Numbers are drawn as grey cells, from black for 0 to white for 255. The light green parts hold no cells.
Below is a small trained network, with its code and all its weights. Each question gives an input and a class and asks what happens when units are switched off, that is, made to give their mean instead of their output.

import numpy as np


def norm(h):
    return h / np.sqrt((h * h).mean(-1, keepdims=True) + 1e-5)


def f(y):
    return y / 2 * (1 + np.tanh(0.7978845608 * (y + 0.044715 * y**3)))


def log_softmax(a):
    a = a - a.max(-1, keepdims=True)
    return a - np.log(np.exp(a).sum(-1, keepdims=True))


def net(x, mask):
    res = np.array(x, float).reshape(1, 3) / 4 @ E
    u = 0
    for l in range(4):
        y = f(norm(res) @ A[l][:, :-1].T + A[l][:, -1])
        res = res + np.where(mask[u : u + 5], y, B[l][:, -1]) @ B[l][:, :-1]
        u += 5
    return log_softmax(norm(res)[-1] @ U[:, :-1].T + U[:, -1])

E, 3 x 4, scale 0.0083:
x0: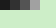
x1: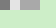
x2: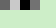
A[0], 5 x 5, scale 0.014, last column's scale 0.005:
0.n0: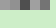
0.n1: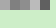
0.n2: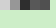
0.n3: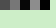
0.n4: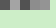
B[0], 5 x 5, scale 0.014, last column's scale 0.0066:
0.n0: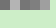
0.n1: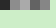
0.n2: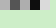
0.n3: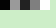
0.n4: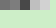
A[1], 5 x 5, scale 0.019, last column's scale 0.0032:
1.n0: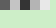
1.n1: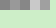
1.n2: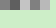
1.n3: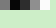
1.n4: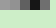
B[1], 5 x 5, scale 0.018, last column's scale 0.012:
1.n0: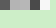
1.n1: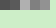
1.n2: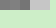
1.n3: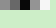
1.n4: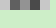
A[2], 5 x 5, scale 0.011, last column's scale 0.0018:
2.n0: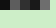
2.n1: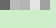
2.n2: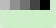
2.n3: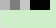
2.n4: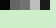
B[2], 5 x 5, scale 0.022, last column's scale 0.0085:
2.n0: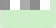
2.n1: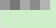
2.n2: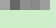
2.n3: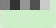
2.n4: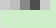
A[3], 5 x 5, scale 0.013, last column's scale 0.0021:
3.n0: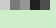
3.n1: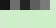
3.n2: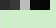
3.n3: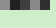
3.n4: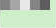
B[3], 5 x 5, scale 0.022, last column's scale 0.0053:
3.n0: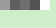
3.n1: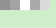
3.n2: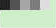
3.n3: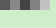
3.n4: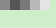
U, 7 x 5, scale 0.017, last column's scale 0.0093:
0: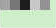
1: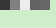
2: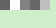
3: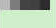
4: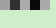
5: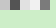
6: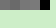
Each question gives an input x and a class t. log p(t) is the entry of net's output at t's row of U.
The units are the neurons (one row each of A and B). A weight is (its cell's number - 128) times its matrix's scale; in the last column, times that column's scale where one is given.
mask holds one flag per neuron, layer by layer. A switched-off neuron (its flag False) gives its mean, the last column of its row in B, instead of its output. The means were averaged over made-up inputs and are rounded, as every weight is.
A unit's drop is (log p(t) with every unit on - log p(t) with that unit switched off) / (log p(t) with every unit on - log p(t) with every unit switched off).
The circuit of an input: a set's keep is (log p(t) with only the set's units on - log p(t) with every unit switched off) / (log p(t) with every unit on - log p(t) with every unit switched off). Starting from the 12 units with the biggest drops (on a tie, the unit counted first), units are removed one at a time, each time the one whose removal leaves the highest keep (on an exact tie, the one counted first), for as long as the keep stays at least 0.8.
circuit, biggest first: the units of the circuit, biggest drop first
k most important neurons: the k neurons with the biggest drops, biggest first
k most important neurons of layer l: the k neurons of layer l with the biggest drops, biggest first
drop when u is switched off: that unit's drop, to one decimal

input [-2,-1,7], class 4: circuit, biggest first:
0.n2
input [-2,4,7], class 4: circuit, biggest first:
0.n2, 1.n4
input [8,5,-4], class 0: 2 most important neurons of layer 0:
0.n3, 0.n0
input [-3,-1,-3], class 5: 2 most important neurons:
0.n2, 1.n3
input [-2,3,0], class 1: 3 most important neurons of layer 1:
1.n3, 1.n2, 1.n4
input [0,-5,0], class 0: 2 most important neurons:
1.n3, 1.n0
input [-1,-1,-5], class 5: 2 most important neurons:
0.n3, 1.n3
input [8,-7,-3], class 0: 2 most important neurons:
1.n3, 1.n0
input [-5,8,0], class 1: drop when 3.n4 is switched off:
-0.1
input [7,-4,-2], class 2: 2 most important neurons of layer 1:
1.n2, 1.n4
